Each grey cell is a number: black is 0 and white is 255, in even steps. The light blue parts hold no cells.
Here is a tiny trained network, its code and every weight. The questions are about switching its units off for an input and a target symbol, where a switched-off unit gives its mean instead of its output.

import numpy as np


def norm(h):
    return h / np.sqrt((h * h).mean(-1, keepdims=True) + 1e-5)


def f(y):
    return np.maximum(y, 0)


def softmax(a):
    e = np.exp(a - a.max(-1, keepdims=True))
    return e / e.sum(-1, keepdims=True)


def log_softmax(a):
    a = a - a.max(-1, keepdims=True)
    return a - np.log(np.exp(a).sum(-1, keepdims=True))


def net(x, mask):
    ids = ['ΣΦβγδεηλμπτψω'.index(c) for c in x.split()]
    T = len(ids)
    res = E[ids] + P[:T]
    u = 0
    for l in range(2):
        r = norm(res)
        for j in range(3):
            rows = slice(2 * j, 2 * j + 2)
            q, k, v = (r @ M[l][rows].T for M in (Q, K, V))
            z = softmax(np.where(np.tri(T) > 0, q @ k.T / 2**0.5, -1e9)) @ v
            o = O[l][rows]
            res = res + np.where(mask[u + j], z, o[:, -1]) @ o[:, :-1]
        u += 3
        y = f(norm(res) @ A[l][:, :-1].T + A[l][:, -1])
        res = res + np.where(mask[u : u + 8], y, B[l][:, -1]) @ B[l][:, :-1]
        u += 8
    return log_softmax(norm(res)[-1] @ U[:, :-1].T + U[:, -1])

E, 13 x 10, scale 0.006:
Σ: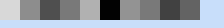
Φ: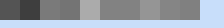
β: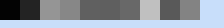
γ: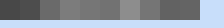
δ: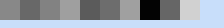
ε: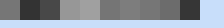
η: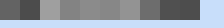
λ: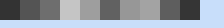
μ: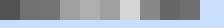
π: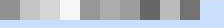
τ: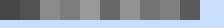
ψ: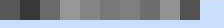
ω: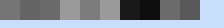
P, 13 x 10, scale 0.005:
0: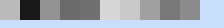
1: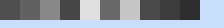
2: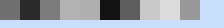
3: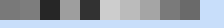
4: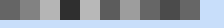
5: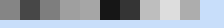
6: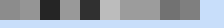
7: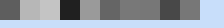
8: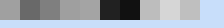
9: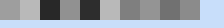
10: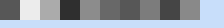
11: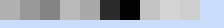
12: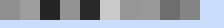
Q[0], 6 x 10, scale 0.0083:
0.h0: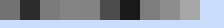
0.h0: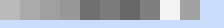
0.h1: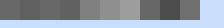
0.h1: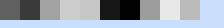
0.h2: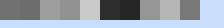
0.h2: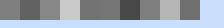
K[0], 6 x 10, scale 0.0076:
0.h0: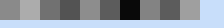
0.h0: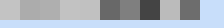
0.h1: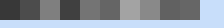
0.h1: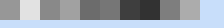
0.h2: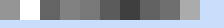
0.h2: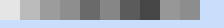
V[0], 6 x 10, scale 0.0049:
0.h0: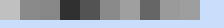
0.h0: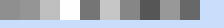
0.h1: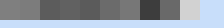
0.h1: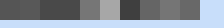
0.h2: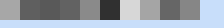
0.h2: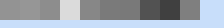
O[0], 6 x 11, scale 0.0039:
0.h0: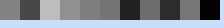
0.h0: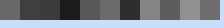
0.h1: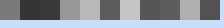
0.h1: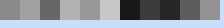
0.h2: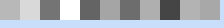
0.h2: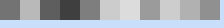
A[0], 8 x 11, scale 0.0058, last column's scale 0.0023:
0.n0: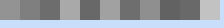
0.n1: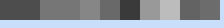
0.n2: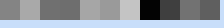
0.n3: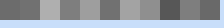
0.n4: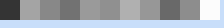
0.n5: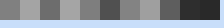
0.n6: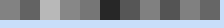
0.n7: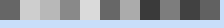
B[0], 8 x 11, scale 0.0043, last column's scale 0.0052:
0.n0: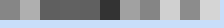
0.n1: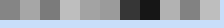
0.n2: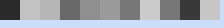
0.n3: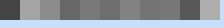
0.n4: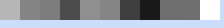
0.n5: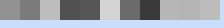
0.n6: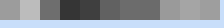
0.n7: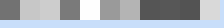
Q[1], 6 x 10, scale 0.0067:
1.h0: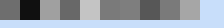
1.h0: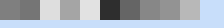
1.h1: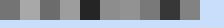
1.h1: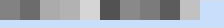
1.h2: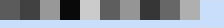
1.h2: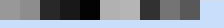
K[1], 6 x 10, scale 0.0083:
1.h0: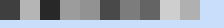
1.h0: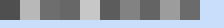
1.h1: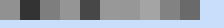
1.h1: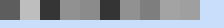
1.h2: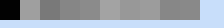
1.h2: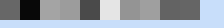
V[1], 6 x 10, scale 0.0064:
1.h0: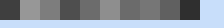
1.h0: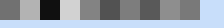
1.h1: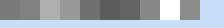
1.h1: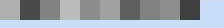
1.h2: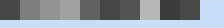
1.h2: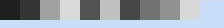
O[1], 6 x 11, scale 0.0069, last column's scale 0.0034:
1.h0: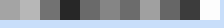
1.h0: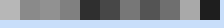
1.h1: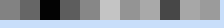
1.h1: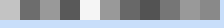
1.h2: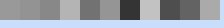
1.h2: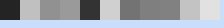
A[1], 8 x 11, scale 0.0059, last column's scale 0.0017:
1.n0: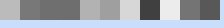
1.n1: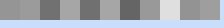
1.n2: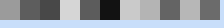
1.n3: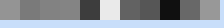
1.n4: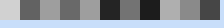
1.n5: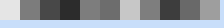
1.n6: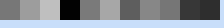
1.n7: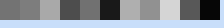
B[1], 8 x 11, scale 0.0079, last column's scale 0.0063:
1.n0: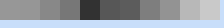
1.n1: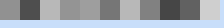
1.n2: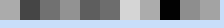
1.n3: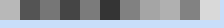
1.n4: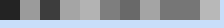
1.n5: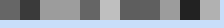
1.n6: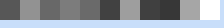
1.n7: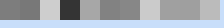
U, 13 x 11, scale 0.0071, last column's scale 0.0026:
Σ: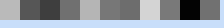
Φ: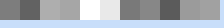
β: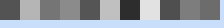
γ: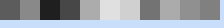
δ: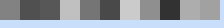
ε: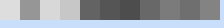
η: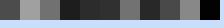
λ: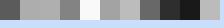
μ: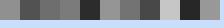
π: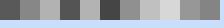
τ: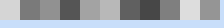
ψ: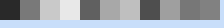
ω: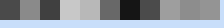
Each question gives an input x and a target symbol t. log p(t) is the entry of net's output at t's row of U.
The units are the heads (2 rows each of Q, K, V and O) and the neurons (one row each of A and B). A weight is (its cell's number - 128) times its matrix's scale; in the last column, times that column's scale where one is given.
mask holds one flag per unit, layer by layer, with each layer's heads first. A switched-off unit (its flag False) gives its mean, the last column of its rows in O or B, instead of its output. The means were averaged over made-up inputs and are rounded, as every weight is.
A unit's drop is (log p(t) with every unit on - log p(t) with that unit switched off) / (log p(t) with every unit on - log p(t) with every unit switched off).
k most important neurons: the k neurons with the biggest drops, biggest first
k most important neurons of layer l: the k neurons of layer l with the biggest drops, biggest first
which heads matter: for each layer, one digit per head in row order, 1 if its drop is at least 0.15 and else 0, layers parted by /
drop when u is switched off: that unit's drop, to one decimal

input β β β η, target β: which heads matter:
001 / 001
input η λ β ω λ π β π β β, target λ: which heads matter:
100 / 110
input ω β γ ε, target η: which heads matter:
010 / 110
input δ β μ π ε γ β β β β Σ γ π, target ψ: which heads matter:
100 / 110
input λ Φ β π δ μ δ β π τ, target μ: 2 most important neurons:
[0.n0; 1.n5]
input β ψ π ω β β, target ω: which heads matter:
011 / 000
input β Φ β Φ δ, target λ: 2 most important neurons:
[0.n2; 0.n7]
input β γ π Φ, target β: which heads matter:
001 / 001
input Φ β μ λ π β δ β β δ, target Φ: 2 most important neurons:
[0.n4; 0.n2]
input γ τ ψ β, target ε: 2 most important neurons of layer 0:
[0.n4; 0.n7]
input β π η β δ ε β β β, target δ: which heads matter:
010 / 000
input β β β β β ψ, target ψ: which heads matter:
100 / 001
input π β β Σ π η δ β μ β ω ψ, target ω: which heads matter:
011 / 000
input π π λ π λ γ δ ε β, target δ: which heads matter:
010 / 100
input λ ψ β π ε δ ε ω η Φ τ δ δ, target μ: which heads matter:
010 / 001
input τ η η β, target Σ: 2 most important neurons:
[0.n0; 0.n5]
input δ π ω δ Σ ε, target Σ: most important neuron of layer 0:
[0.n4]
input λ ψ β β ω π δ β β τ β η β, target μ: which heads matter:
110 / 001
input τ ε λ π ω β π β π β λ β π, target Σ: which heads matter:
101 / 000
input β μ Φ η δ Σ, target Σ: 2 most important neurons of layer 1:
[1.n5; 1.n6]
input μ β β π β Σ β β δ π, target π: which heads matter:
100 / 011
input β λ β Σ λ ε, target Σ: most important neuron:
[1.n5]
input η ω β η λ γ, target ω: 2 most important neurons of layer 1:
[1.n4; 1.n6]
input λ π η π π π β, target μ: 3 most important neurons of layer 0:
[0.n0; 0.n2; 0.n7]
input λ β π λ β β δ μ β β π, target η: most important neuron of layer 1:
[1.n6]
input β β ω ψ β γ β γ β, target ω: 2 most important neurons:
[0.n1; 1.n6]
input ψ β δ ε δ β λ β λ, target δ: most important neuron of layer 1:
[1.n2]
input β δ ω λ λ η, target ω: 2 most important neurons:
[0.n1; 1.n4]
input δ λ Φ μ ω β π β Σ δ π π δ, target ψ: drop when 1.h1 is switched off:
0.2
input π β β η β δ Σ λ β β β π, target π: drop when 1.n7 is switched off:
0.2
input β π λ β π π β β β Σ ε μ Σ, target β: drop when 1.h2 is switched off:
1.0
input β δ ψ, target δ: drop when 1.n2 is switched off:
0.3
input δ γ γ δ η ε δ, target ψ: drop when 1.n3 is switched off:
0.0
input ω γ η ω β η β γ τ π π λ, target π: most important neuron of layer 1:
[1.n7]
